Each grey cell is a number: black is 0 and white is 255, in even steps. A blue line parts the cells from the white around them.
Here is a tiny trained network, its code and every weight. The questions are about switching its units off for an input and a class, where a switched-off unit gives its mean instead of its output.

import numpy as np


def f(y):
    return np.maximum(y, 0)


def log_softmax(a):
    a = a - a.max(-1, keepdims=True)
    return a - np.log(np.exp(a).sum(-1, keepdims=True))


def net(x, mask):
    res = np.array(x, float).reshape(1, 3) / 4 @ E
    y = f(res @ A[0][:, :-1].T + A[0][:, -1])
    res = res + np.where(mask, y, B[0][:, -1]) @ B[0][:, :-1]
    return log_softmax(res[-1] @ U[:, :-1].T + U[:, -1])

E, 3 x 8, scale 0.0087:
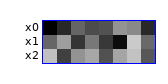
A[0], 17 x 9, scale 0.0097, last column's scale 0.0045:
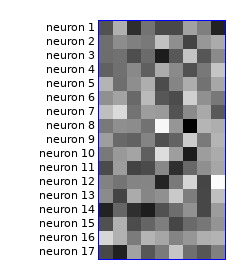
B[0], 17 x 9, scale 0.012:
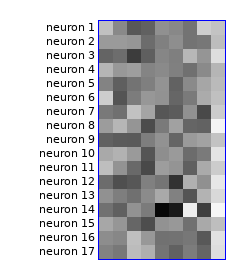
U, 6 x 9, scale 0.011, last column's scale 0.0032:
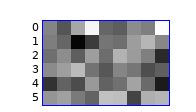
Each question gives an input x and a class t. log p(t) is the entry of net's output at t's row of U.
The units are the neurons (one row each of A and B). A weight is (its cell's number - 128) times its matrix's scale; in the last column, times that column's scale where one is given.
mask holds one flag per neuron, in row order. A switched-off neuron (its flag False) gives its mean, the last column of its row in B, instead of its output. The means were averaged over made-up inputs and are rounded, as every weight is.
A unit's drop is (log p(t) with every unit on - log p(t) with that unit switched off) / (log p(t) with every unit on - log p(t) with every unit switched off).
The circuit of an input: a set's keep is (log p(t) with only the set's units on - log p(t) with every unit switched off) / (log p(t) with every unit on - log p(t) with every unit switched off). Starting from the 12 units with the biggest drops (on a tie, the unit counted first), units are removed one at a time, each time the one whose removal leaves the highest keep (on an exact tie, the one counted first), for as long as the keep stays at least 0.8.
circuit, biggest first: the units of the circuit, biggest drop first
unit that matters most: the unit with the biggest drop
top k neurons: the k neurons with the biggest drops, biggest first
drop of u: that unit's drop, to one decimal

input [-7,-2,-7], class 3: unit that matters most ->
neuron 7
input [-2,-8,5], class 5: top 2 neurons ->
neuron 14; neuron 13
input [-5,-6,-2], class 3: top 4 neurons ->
neuron 16; neuron 7; neuron 11; neuron 1
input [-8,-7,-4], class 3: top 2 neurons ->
neuron 7; neuron 16
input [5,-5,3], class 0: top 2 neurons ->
neuron 17; neuron 8
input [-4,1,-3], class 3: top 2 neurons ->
neuron 7; neuron 13
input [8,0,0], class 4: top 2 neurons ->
neuron 14; neuron 17
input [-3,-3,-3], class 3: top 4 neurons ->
neuron 13; neuron 11; neuron 1; neuron 15
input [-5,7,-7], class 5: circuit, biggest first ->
neuron 14; neuron 12
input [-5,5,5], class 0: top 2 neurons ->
neuron 7; neuron 16
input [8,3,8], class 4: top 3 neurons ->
neuron 14; neuron 17; neuron 11
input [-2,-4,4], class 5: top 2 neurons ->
neuron 14; neuron 7
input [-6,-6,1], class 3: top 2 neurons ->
neuron 16; neuron 7
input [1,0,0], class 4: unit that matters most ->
neuron 1
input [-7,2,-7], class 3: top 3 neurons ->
neuron 7; neuron 16; neuron 13
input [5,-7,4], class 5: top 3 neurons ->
neuron 14; neuron 13; neuron 7
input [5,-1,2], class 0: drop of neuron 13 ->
0.1
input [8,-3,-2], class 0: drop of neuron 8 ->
0.2
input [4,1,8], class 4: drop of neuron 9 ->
-0.1
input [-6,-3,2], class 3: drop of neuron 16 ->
0.1
